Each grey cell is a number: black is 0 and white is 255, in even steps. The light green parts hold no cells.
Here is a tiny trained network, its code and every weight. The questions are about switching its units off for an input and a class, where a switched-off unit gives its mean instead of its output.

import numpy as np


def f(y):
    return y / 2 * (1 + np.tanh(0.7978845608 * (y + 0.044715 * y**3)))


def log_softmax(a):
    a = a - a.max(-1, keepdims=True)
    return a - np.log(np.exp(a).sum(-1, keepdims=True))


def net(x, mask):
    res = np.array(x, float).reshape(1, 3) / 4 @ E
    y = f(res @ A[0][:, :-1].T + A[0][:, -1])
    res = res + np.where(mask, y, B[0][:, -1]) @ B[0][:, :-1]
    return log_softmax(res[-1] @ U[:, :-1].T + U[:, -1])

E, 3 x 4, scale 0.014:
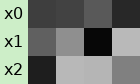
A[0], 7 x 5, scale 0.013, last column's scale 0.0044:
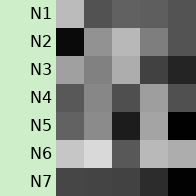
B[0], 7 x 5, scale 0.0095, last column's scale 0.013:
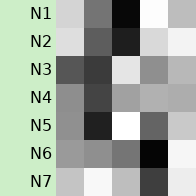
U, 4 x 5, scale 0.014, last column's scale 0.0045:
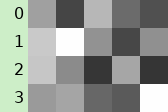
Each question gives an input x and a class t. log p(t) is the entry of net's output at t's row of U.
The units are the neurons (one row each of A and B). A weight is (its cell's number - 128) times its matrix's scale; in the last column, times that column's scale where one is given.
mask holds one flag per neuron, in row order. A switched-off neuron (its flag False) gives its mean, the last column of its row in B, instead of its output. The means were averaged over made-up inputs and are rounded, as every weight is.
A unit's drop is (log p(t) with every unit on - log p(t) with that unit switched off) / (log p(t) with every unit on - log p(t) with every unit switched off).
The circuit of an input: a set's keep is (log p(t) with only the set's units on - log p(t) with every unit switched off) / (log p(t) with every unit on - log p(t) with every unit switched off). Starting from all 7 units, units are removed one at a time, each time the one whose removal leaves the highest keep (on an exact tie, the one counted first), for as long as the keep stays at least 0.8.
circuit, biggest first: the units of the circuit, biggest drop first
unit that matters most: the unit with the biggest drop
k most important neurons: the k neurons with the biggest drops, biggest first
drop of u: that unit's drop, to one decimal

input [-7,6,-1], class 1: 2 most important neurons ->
N6; N3
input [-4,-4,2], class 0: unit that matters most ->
N7
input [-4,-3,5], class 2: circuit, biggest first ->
N7; N2
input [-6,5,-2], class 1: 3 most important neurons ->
N6; N3; N2
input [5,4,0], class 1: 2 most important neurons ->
N7; N3
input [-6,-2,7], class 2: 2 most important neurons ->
N2; N7
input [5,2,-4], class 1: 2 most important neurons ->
N7; N2
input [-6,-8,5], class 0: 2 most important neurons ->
N3; N7
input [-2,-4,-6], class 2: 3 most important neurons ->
N1; N5; N7
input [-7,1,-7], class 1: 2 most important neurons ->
N6; N2
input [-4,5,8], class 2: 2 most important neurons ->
N2; N7
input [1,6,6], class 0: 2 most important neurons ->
N5; N1
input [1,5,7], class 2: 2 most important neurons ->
N2; N3
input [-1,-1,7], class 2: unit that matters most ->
N2
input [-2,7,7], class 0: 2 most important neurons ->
N5; N1
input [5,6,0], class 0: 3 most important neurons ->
N5; N4; N6
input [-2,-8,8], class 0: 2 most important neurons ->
N3; N1
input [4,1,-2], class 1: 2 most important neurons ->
N7; N2
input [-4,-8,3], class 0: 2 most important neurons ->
N3; N7
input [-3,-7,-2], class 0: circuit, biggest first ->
N3
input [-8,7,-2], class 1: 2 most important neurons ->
N6; N3
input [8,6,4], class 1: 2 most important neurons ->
N7; N3
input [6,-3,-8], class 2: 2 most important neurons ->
N1; N6
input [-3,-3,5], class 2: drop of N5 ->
0.1
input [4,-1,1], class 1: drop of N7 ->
0.3
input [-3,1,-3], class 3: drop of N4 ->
-0.1
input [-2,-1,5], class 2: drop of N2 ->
0.2
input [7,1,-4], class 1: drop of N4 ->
0.0
